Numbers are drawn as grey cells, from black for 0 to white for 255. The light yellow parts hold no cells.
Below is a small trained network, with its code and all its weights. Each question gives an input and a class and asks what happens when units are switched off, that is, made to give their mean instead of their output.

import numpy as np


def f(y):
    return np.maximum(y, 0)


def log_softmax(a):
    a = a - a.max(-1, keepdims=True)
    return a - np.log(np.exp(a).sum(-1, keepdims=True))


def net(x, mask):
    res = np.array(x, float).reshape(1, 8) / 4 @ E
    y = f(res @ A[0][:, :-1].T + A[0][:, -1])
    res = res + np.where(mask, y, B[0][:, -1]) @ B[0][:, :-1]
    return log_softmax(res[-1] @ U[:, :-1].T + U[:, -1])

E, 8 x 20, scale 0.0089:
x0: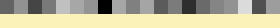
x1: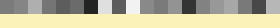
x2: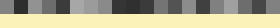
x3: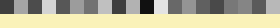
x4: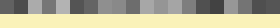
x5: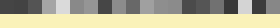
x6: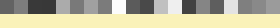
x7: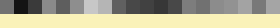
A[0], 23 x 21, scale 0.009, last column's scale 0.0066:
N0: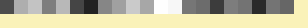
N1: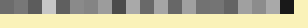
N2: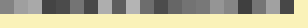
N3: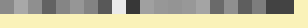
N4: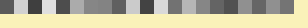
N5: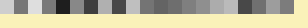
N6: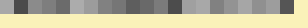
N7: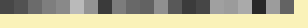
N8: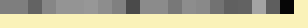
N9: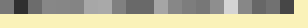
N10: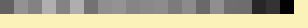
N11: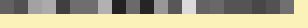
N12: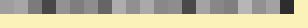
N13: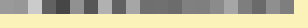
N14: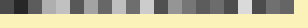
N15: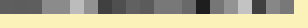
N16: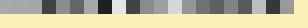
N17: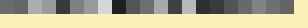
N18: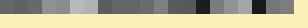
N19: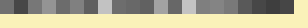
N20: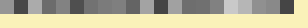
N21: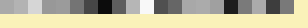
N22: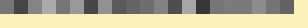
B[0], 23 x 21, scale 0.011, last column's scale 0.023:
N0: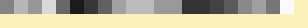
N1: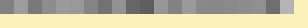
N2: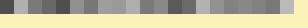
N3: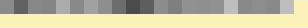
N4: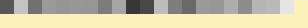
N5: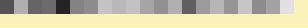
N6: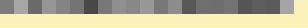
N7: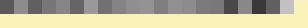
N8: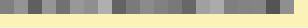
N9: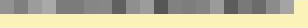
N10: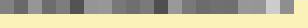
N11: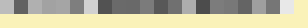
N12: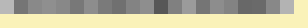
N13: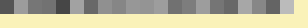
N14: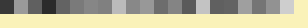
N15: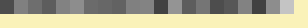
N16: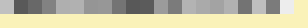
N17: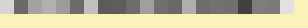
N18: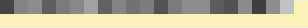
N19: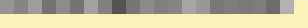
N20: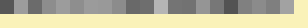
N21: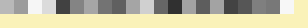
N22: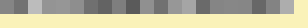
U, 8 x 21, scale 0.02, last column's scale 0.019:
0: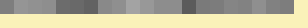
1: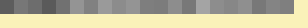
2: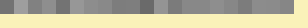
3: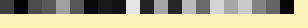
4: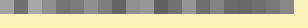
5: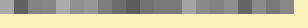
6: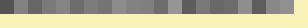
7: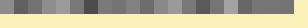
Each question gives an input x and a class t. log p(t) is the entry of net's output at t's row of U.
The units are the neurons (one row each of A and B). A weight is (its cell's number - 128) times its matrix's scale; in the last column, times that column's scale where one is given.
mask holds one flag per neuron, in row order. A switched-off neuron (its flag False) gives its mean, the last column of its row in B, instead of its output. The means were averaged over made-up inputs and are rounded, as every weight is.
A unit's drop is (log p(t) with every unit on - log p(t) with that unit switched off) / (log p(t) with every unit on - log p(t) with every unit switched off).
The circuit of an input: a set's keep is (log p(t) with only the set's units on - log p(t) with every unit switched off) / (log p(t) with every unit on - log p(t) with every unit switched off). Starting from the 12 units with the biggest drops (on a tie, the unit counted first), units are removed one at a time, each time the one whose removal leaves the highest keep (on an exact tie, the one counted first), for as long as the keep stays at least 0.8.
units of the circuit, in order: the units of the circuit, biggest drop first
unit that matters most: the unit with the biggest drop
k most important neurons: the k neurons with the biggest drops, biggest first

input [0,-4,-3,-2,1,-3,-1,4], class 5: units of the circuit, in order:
N0
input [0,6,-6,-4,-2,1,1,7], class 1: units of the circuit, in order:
N0, N21
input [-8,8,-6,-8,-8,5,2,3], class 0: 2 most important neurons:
N16, N14
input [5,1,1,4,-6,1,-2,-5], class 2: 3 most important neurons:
N4, N0, N14
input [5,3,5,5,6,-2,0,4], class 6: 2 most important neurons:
N21, N15
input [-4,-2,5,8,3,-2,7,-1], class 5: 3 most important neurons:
N21, N4, N5
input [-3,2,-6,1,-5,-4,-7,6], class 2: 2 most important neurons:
N5, N0
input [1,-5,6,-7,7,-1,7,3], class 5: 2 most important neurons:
N16, N5
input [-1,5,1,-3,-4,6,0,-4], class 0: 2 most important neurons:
N11, N17
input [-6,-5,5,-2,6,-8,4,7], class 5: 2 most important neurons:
N21, N0
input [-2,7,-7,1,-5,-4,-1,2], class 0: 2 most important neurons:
N16, N14
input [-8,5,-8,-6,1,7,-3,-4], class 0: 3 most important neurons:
N0, N11, N17
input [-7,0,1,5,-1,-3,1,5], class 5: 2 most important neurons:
N21, N0
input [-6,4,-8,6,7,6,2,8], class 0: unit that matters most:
N0
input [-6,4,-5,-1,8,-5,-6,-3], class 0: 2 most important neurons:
N5, N0
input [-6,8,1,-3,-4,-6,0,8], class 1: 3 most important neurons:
N5, N0, N21
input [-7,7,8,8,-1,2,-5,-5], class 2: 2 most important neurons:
N4, N5
